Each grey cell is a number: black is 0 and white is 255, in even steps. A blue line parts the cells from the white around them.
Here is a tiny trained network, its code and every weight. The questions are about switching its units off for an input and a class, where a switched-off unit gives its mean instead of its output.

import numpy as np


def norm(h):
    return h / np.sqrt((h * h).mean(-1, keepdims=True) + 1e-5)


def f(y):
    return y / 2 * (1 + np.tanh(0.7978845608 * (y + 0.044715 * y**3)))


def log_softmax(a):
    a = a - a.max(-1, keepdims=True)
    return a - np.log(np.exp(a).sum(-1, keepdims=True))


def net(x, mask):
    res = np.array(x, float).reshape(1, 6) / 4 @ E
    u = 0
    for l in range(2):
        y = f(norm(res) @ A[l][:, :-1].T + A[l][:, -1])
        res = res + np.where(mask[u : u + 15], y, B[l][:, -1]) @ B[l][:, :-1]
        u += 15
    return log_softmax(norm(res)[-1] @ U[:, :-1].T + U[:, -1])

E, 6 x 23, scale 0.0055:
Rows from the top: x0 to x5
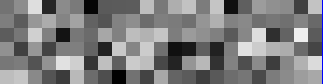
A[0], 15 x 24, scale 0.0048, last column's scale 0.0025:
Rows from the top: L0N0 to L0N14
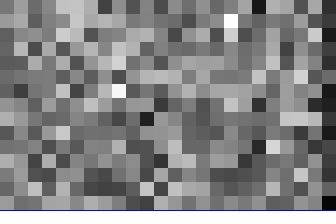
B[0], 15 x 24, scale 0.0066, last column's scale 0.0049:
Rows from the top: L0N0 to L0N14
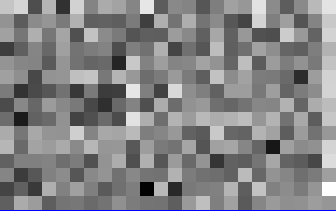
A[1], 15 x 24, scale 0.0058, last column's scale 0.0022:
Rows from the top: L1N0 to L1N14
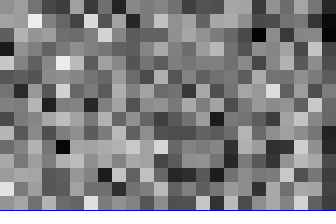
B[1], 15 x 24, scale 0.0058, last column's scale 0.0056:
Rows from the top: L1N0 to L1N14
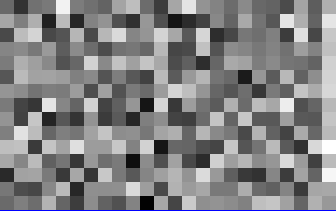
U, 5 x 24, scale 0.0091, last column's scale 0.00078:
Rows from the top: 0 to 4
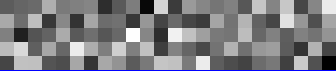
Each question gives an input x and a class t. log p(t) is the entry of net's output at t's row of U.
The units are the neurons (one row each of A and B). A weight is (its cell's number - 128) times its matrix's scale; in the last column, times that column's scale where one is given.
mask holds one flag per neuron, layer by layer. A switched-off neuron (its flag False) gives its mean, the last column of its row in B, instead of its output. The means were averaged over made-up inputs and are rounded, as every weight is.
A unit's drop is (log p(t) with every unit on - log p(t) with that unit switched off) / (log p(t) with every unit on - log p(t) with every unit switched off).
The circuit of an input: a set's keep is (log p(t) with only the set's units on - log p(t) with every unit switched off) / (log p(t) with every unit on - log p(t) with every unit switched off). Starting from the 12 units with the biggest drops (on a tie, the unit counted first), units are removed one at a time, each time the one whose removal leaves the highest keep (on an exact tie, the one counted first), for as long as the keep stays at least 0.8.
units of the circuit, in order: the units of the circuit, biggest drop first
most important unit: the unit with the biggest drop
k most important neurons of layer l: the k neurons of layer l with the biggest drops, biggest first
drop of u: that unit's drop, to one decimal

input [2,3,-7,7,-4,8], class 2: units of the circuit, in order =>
(L1N13; L1N0)
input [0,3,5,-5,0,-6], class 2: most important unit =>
L0N6
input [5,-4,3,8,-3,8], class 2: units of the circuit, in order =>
(L1N0; L1N13)
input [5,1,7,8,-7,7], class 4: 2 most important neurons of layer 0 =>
(L0N2; L0N0)
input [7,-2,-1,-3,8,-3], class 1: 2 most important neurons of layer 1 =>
(L1N8; L1N11)
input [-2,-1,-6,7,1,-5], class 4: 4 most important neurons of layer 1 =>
(L1N12; L1N6; L1N10; L1N9)
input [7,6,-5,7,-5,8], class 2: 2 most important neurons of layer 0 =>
(L0N8; L0N1)
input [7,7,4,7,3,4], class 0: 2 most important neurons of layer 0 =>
(L0N13; L0N11)
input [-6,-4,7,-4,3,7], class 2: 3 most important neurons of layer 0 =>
(L0N8; L0N13; L0N0)
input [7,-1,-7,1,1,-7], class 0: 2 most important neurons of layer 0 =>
(L0N13; L0N8)
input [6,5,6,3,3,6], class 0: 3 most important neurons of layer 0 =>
(L0N0; L0N13; L0N6)
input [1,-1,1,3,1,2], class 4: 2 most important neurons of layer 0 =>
(L0N6; L0N4)
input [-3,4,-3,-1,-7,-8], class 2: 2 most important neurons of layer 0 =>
(L0N6; L0N4)
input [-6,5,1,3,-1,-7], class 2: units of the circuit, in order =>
(L0N6)
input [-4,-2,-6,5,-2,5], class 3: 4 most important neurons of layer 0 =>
(L0N0; L0N13; L0N6; L0N10)
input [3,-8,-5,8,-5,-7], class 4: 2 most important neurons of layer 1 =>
(L1N12; L1N9)
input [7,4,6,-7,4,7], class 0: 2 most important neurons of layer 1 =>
(L1N7; L1N3)
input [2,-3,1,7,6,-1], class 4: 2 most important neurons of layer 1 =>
(L1N12; L1N9)
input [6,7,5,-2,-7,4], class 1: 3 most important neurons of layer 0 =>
(L0N1; L0N7; L0N3)
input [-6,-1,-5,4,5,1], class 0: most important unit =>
L0N7
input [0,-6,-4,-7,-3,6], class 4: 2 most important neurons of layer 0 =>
(L0N11; L0N6)
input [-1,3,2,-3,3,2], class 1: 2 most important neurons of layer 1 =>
(L1N11; L1N8)
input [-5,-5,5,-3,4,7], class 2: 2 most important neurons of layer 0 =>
(L0N8; L0N13)
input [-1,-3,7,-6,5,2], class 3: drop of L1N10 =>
0.9
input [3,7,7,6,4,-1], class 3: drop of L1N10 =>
1.7
